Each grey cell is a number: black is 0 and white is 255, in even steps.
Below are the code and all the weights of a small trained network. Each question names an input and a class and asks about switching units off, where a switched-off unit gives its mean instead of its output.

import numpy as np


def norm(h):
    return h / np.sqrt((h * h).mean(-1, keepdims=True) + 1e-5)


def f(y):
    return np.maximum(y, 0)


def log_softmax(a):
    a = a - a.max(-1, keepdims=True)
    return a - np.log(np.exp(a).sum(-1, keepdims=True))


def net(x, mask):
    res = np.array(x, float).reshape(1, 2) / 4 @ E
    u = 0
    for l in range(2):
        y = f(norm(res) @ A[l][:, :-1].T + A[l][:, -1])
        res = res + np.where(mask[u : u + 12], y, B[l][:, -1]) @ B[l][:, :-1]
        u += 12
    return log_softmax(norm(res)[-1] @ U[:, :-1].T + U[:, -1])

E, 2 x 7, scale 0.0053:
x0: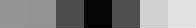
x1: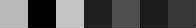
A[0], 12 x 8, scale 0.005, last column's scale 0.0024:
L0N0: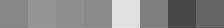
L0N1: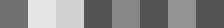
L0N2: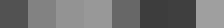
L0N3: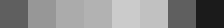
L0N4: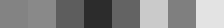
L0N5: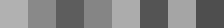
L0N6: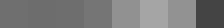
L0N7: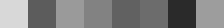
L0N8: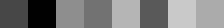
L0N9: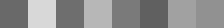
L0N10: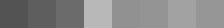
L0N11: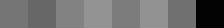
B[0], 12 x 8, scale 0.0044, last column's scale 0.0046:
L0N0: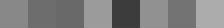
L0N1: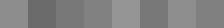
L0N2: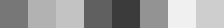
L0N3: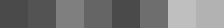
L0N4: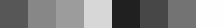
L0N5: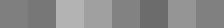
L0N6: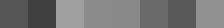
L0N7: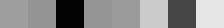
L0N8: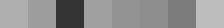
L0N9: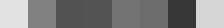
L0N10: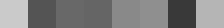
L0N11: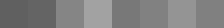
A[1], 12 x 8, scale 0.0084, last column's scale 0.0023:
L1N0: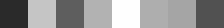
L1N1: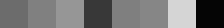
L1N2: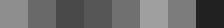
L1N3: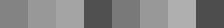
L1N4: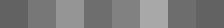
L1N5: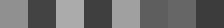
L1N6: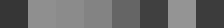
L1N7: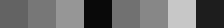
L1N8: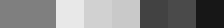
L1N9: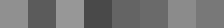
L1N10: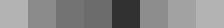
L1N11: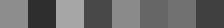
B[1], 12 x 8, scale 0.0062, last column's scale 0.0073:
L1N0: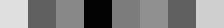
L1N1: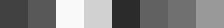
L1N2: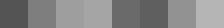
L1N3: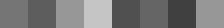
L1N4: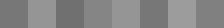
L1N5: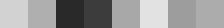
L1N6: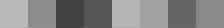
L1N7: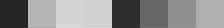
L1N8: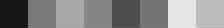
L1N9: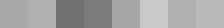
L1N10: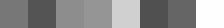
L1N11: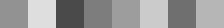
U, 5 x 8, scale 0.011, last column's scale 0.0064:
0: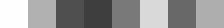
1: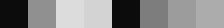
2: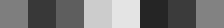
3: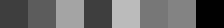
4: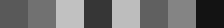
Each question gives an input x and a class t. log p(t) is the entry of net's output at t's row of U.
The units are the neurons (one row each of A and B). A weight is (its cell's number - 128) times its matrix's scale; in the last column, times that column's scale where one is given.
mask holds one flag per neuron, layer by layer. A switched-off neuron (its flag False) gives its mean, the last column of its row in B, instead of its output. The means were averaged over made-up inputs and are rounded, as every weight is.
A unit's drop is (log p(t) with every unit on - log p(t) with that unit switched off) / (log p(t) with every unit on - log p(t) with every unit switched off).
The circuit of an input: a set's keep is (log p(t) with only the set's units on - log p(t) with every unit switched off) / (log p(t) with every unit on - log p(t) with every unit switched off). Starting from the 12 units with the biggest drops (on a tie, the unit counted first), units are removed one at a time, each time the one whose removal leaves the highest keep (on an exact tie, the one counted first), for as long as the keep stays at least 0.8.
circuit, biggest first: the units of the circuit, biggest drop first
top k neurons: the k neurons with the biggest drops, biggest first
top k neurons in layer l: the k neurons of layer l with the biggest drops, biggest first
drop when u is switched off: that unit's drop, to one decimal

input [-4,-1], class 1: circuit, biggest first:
[L1N8]
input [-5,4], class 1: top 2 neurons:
[L1N8; L0N9]
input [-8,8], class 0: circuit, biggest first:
[L1N5; L1N10; L1N11]
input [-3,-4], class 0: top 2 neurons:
[L0N4; L1N10]
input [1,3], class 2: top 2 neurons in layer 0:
[L0N7; L0N8]
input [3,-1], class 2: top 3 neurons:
[L0N4; L0N2; L1N6]
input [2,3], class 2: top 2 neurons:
[L0N7; L0N8]
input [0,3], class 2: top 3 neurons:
[L0N7; L0N8; L1N0]
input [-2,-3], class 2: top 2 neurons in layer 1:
[L1N0; L1N5]
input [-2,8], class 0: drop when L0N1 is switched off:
0.0
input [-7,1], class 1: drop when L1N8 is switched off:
0.2
